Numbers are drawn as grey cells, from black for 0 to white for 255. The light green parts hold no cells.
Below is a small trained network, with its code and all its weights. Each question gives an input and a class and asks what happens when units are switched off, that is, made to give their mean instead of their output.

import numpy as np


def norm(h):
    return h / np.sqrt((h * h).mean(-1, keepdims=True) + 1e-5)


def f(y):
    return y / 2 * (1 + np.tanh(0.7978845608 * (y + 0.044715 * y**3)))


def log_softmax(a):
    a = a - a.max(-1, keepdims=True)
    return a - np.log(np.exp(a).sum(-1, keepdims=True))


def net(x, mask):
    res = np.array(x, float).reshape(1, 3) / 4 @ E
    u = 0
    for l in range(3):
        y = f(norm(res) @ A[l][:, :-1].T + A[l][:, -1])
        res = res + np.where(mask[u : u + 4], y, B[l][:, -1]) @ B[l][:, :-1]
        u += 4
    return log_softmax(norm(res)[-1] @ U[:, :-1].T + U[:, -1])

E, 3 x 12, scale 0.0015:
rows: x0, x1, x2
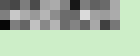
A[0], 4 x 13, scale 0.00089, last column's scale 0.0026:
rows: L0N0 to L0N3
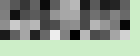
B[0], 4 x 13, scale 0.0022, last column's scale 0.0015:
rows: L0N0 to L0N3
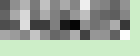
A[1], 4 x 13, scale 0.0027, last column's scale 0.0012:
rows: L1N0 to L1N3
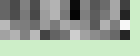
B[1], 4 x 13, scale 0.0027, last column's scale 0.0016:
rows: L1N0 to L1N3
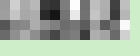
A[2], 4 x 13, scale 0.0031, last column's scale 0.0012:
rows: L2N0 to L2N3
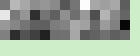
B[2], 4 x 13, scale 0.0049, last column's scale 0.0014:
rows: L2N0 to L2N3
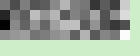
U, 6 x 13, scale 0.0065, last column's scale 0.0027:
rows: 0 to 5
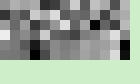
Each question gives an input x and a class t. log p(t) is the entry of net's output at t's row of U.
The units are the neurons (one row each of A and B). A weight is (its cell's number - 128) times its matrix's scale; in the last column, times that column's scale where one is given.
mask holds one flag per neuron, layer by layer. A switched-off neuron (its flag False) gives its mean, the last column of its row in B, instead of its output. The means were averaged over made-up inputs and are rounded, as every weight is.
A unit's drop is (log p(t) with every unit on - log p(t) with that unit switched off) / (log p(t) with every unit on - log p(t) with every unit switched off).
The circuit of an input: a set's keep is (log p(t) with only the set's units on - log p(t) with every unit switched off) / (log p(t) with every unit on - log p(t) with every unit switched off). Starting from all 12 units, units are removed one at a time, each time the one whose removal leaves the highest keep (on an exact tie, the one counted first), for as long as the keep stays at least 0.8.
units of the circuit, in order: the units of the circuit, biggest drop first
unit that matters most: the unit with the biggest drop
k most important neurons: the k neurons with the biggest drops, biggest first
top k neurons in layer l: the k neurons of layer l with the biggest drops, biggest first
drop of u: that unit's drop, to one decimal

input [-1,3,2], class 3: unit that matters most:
L0N0
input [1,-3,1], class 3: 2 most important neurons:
(L2N0, L2N1)
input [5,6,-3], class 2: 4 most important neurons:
(L2N0, L1N3, L0N3, L0N2)
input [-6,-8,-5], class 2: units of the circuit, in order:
(L2N3, L1N0)
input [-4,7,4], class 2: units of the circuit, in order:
(L2N0, L1N0)
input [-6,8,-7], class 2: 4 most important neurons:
(L2N0, L1N1, L1N0, L0N3)
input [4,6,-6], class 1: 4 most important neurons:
(L2N1, L0N0, L2N3, L0N1)
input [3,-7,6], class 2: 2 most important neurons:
(L2N1, L2N3)
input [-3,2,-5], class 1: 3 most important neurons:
(L2N1, L1N0, L1N1)
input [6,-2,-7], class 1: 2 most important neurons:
(L2N1, L1N3)
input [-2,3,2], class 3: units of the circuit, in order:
(L2N1, L1N0, L2N2)
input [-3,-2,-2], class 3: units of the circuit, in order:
(L1N0, L1N1, L2N0)
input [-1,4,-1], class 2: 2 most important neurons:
(L2N0, L0N3)
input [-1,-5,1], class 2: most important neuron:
(L2N1)
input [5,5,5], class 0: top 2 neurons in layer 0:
(L0N0, L0N1)
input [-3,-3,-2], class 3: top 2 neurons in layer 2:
(L2N0, L2N2)
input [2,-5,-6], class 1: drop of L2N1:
1.1
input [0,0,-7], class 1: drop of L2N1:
0.8
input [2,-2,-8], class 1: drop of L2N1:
0.9
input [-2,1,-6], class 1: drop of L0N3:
0.0
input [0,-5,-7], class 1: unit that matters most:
L2N1
